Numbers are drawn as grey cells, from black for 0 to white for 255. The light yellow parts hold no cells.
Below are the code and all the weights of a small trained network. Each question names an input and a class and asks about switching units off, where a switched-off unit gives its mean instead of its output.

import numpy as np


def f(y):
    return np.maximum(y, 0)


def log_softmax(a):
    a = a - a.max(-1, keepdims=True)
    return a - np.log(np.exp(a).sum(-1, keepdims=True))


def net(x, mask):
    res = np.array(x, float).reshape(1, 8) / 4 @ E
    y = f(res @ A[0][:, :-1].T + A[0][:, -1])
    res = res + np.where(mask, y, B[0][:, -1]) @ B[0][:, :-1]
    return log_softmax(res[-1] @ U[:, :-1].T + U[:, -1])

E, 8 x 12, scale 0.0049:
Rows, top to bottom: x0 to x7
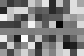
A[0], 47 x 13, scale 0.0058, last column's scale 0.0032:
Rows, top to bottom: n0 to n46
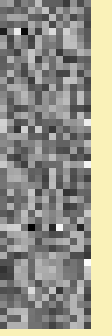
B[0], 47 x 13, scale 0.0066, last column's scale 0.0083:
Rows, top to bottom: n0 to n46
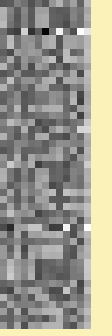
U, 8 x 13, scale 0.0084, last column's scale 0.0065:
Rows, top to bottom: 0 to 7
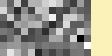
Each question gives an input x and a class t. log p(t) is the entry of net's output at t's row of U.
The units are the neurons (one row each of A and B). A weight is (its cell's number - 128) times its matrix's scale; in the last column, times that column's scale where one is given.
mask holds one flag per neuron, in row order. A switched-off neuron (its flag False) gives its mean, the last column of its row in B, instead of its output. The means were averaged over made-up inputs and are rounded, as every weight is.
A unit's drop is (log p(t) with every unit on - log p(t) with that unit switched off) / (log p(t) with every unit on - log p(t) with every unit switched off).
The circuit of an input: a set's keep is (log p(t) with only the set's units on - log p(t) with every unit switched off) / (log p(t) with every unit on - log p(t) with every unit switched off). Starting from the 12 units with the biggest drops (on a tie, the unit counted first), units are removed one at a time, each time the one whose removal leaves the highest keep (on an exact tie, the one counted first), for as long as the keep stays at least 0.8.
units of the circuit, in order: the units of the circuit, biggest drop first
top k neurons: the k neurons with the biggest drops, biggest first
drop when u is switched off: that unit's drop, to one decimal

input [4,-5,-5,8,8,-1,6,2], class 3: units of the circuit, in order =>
n41
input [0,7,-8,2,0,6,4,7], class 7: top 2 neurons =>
n30; n37
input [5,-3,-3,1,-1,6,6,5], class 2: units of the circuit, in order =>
n27; n29
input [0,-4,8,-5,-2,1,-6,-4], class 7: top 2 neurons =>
n23; n17
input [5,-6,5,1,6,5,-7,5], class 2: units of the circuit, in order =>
n6; n11
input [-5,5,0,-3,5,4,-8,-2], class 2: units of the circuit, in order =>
n11; n6
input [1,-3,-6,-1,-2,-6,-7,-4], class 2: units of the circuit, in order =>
n5; n11
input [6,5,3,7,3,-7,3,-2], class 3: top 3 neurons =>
n41; n7; n18
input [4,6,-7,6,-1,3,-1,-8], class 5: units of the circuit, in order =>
n10; n21
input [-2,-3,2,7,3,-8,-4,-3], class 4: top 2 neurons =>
n4; n32
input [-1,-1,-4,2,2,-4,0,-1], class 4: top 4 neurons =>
n4; n32; n23; n17
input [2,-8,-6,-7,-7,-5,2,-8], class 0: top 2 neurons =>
n15; n36
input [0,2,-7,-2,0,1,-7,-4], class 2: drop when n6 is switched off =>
0.2
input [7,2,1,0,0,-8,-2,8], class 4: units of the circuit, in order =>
n4
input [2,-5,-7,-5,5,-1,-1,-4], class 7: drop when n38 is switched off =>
0.2
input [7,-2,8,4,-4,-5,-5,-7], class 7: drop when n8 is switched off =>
0.1
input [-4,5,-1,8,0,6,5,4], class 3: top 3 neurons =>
n41; n7; n4
